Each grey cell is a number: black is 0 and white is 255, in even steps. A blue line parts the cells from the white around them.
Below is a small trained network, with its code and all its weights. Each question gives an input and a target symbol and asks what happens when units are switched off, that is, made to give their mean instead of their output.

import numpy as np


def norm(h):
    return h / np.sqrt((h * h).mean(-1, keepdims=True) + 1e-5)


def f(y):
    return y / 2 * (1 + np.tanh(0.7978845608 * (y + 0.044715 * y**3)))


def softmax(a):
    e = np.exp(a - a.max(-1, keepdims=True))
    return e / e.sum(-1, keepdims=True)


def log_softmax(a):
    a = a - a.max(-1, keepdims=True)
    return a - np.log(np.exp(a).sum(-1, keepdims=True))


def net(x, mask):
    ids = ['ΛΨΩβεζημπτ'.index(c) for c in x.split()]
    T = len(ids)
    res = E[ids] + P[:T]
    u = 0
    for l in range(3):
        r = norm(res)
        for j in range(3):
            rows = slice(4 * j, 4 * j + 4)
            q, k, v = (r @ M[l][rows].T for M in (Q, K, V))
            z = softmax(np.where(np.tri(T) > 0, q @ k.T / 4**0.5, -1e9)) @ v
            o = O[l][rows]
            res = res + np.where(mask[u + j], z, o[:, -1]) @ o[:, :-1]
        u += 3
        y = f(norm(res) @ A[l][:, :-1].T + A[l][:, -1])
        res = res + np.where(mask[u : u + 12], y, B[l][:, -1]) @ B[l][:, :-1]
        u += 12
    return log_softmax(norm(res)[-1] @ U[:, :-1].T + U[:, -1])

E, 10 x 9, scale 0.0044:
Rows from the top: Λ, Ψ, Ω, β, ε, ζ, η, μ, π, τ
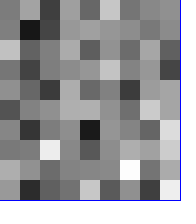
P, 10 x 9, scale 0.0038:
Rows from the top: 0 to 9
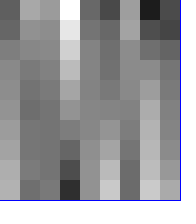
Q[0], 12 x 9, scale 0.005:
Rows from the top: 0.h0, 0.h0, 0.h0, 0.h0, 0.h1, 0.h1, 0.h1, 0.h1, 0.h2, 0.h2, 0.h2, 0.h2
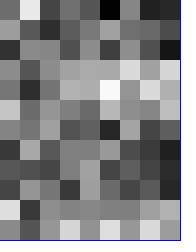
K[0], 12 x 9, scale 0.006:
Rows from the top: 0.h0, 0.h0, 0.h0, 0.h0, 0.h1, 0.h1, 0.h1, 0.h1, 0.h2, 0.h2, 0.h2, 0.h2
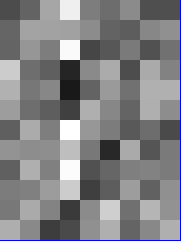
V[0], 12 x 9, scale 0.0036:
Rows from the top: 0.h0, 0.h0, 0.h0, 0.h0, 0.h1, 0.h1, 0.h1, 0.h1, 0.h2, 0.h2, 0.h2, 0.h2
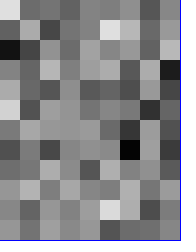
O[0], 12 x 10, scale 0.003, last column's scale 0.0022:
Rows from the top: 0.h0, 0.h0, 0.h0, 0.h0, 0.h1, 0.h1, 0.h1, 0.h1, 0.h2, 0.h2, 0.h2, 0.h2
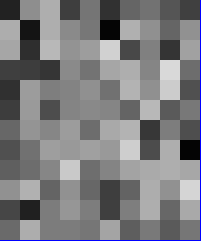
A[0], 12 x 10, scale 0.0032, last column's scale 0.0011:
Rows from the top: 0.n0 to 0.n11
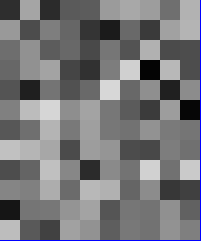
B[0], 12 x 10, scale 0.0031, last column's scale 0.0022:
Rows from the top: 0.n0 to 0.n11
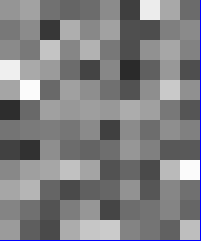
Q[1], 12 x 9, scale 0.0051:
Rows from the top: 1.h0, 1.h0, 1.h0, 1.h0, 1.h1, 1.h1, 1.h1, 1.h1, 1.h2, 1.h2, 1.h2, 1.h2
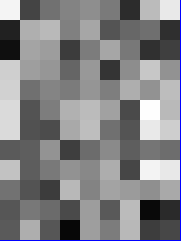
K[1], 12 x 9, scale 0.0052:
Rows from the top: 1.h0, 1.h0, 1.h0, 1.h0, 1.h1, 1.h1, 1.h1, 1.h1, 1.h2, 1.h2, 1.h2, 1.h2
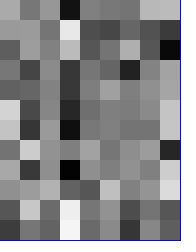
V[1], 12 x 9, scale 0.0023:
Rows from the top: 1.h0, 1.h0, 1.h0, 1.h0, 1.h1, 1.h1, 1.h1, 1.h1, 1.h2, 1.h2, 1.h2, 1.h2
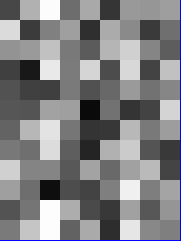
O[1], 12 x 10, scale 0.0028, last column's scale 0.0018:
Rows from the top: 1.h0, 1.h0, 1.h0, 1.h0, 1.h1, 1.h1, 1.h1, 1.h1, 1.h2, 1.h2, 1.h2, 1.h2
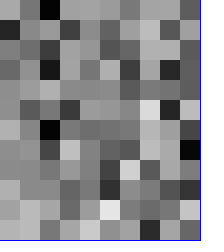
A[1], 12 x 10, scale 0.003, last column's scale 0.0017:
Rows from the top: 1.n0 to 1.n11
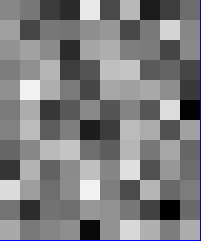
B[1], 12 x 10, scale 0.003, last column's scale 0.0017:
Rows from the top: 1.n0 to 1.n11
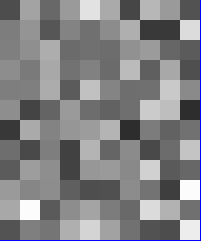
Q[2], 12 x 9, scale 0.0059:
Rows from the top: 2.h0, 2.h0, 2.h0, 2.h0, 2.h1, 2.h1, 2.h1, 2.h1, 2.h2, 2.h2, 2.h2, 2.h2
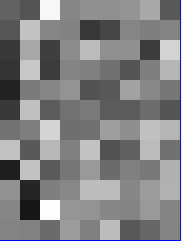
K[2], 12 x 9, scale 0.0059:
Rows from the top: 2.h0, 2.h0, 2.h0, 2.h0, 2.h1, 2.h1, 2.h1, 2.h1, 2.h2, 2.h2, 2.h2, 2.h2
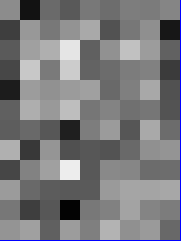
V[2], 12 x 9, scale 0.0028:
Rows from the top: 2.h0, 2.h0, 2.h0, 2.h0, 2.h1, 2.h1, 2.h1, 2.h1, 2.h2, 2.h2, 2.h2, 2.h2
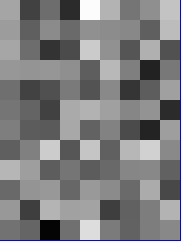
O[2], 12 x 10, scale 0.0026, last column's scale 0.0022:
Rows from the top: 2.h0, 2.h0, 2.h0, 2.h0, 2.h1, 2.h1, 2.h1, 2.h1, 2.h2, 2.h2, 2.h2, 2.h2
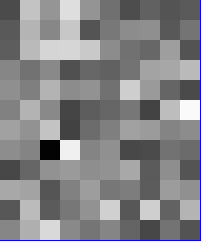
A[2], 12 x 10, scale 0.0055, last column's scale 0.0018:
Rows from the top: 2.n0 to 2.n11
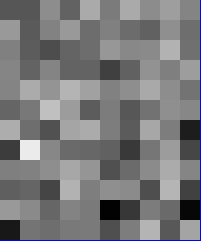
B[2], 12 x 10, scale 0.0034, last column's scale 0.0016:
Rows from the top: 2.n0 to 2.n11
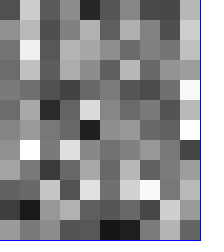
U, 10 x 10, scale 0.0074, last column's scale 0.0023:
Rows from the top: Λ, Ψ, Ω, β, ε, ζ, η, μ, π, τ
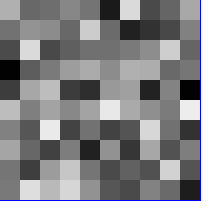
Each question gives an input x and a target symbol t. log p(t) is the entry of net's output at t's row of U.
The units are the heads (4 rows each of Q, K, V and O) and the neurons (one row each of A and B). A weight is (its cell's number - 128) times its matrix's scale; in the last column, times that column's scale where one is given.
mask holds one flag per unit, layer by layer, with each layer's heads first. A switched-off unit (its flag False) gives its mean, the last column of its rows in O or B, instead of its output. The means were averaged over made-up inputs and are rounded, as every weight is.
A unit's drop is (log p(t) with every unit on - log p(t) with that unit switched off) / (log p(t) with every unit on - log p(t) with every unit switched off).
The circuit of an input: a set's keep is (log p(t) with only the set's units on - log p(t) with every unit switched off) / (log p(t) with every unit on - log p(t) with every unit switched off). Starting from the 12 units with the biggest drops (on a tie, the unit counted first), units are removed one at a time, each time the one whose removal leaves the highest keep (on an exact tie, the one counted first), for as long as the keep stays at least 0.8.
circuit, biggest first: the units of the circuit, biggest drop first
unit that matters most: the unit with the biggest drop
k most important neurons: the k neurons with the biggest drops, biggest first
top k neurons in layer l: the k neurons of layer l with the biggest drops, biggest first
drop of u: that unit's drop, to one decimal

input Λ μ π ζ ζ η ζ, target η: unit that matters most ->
1.h1
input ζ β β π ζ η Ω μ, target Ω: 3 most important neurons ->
[0.n11, 2.n2, 2.n0]
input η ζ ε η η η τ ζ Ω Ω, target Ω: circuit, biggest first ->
[0.h0, 0.h1]
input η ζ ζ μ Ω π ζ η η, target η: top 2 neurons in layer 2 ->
[2.n6, 2.n4]
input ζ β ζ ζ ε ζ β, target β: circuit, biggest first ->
[0.h0, 1.h2, 0.h1]
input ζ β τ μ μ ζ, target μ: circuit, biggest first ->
[2.n6, 0.h1]
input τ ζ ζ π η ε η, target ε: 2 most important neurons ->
[0.n1, 0.n8]
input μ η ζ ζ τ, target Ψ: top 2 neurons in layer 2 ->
[2.n9, 2.n0]
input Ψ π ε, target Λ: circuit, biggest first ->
[2.h0, 1.h0, 2.n3]
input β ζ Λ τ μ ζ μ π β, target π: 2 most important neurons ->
[2.n10, 0.n4]
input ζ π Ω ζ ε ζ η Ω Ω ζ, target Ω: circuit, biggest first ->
[0.h0, 2.n0]
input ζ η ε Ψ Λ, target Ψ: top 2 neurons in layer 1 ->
[1.n11, 1.n6]
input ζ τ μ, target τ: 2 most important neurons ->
[2.n7, 0.n11]
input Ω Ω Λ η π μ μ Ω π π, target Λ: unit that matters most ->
1.h2
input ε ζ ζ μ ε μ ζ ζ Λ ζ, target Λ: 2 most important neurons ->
[2.n0, 2.n8]
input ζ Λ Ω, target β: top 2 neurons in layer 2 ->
[2.n9, 2.n6]
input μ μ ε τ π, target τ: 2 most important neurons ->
[2.n7, 1.n6]
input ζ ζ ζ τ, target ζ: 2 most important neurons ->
[1.n10, 0.n11]
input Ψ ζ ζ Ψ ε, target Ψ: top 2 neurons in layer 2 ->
[2.n5, 2.n11]
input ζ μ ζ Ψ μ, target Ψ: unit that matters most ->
2.n5
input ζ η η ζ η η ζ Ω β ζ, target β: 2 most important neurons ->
[2.n9, 2.n0]
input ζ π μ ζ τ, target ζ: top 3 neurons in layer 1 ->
[1.n10, 1.n0, 1.n7]
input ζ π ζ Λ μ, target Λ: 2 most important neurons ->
[0.n8, 1.n7]
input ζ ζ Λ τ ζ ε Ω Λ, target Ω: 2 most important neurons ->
[0.n0, 2.n2]
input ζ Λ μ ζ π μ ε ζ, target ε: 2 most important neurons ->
[2.n0, 2.n4]
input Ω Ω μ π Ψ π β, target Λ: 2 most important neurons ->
[2.n8, 0.n4]
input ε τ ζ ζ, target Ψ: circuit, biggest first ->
[2.n4]
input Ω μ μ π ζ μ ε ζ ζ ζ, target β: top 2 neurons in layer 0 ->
[0.n8, 0.n2]
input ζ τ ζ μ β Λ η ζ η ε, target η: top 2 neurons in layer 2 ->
[2.n11, 2.n4]
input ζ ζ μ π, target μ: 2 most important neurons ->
[1.n6, 0.n8]
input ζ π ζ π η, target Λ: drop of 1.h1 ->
0.1
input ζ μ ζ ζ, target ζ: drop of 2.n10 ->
0.0
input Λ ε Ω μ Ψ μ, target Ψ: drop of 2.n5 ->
0.3
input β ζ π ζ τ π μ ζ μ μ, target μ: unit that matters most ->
1.h1
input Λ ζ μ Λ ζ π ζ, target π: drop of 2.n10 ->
0.6
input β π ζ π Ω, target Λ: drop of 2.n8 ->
0.2
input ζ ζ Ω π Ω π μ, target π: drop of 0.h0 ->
0.2
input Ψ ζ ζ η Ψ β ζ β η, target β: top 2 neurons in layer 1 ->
[1.n9, 1.n11]
